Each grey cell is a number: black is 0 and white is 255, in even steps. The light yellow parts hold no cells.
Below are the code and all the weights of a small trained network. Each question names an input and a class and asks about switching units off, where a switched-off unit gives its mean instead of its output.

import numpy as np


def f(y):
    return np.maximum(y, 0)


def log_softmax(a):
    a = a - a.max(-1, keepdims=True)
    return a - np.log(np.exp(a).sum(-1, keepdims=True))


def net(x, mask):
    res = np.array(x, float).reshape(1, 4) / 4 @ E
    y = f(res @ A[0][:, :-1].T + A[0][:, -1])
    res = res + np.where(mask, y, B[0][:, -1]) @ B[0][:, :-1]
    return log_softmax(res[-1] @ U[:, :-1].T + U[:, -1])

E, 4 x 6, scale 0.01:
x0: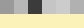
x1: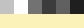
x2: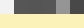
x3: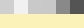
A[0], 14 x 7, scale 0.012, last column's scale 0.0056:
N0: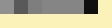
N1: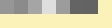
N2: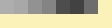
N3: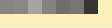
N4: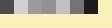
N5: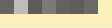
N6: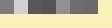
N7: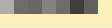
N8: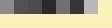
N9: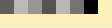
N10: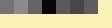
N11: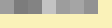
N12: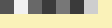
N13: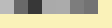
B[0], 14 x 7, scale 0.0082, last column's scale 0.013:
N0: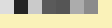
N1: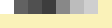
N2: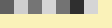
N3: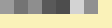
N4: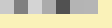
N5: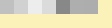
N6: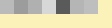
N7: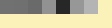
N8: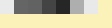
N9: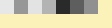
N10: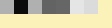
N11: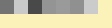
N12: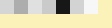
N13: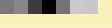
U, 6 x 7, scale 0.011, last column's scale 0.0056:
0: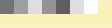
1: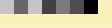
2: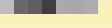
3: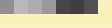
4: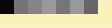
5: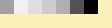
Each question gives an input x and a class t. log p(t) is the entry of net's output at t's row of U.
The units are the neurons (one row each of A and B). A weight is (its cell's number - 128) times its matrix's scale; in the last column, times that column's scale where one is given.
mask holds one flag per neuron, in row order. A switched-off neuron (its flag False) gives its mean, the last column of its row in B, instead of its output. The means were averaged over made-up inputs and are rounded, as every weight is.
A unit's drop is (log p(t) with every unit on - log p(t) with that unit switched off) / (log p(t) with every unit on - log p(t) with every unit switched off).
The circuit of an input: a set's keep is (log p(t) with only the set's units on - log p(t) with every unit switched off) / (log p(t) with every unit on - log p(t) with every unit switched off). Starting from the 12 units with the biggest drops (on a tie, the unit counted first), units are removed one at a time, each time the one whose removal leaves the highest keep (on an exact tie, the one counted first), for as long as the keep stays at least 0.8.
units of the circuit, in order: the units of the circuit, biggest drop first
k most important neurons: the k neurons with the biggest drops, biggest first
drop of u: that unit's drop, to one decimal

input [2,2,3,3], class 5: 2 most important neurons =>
N10; N2
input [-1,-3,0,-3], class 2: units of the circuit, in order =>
N12
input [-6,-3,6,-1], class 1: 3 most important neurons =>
N13; N1; N11
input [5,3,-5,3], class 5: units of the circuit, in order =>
N10; N8
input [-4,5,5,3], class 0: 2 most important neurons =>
N10; N12
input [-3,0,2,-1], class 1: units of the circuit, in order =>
N12; N11; N6
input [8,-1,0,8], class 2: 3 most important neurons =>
N1; N13; N12
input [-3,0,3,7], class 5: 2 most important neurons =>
N2; N8
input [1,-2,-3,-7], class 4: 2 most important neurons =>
N12; N1
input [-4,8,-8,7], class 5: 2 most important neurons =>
N2; N5
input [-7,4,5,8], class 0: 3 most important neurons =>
N10; N12; N3
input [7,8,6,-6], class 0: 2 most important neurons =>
N12; N6
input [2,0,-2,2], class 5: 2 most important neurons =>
N10; N8
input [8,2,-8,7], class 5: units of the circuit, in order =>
N10
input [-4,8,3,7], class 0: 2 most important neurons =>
N10; N12
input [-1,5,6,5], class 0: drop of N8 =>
0.1
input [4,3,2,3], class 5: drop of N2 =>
0.3
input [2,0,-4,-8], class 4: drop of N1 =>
0.2
